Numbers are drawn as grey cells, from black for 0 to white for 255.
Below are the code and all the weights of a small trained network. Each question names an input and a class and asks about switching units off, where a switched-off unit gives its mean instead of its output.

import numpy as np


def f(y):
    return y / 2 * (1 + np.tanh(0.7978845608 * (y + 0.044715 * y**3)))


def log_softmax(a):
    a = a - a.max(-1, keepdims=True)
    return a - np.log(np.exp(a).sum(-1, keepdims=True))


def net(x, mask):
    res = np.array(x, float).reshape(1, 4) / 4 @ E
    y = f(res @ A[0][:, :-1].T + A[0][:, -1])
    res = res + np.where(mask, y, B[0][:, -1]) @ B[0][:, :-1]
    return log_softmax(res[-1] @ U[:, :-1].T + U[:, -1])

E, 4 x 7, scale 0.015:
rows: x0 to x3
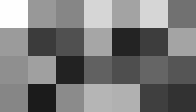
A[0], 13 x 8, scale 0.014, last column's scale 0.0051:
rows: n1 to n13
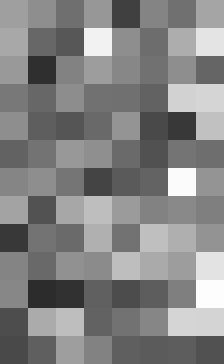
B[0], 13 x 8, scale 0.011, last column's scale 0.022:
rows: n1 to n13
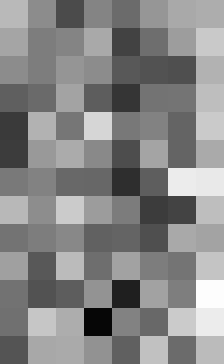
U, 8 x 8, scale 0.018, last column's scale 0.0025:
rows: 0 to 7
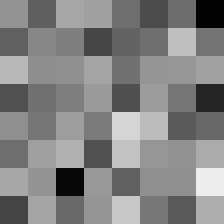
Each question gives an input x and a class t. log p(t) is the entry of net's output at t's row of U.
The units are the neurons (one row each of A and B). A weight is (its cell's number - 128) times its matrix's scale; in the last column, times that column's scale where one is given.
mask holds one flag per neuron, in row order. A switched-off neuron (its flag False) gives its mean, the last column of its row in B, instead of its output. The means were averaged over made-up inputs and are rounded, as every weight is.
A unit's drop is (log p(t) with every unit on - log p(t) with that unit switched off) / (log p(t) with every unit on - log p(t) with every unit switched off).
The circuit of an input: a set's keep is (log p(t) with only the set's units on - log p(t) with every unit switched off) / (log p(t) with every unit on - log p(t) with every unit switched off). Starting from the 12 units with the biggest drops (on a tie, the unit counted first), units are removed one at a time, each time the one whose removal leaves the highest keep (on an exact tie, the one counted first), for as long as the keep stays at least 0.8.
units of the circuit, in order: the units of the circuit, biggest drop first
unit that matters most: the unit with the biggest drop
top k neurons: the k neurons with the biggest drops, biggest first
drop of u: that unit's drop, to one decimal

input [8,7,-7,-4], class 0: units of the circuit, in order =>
(n8)
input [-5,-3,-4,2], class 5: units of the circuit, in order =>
(n7; n11)
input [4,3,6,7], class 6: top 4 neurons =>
(n1; n11; n10; n4)
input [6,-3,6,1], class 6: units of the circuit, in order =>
(n12; n1)
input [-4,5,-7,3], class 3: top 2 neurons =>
(n13; n6)
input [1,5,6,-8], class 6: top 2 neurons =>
(n1; n11)
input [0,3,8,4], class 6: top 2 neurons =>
(n1; n4)
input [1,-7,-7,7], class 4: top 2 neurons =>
(n7; n11)
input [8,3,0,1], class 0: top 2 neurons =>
(n8; n3)
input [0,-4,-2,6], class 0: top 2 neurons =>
(n8; n12)
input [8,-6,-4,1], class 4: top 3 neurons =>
(n7; n11; n10)
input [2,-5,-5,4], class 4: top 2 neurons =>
(n7; n11)
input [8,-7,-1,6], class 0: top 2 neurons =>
(n8; n2)
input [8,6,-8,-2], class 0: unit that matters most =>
n8
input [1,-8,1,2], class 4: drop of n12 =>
0.2
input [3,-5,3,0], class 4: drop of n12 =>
0.2
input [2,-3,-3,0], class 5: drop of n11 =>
0.1
